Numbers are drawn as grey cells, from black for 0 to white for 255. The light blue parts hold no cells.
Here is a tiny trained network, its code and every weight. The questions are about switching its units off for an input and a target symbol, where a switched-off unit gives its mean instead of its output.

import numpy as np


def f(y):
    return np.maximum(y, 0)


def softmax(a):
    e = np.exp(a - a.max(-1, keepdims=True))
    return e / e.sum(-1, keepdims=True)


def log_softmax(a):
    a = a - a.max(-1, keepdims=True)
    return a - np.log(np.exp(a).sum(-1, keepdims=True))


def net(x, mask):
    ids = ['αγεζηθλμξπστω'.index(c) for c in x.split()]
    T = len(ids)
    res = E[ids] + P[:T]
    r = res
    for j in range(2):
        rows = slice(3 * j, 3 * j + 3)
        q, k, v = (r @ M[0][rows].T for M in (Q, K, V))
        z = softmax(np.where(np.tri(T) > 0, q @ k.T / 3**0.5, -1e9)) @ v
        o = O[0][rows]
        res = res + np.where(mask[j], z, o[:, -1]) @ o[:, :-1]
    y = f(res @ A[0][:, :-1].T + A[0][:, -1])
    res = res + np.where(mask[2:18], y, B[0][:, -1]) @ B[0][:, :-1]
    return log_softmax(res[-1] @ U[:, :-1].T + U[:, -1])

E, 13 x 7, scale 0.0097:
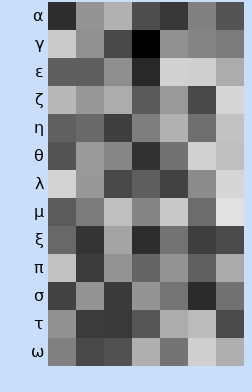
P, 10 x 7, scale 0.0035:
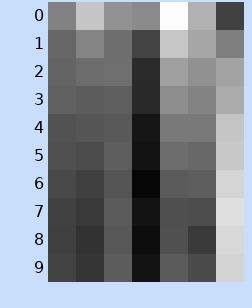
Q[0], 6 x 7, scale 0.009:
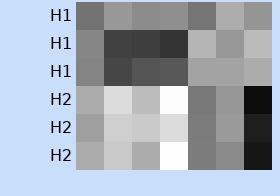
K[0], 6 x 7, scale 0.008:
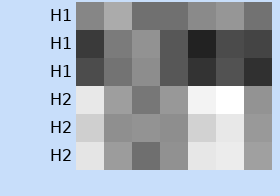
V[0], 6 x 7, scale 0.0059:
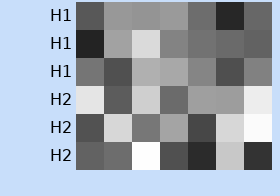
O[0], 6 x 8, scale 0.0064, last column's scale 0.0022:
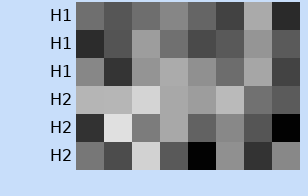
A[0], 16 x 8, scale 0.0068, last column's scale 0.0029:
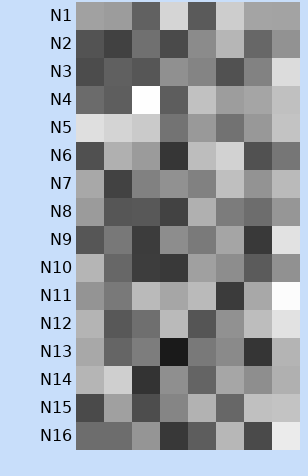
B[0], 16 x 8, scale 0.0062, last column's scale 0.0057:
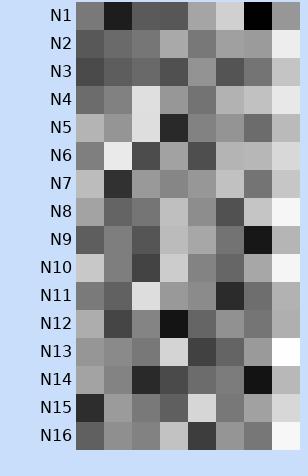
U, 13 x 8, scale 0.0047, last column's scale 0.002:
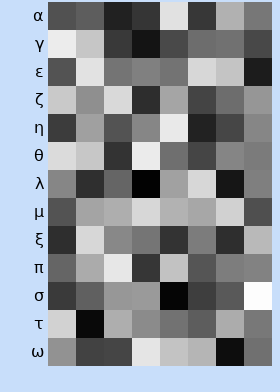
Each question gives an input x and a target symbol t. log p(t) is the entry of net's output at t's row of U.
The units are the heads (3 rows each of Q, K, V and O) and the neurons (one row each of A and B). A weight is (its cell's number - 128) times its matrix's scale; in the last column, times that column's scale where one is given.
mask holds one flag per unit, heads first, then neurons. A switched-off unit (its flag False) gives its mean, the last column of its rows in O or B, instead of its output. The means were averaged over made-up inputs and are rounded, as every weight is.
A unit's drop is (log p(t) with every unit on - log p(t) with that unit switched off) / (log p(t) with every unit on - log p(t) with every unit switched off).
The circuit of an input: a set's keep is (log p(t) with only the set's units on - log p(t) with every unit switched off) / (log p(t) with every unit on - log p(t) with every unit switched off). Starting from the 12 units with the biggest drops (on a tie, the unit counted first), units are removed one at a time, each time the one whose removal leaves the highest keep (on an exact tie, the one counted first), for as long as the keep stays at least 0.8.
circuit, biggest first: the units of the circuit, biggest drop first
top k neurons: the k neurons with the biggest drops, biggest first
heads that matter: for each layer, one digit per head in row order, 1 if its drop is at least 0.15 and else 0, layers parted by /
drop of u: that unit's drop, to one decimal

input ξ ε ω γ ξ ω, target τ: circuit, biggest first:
(H2, N7, N12)
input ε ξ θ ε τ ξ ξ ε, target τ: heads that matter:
11
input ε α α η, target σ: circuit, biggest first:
(H2, H1)
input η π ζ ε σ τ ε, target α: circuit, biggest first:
(H2, N15)
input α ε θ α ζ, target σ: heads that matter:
11
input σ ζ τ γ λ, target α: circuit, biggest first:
(H2, N15, N16)
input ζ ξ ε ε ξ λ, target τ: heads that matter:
11
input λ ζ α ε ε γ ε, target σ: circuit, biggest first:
(H2, H1, N16)
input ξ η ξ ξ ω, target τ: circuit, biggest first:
(H2, H1, N7)
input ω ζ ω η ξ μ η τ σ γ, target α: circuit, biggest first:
(H2, H1, N15, N4)
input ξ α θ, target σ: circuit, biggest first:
(H2, H1, N16)
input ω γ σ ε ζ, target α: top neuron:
(N15)
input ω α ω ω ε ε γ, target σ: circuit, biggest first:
(H2, N16, N13)
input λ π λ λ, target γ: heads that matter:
10
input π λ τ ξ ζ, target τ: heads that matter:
01
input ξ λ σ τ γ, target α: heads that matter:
11
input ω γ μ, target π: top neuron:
(N5)
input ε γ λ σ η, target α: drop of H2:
0.4
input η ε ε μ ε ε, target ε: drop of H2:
0.3
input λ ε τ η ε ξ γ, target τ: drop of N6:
0.1
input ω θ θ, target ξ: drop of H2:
0.7
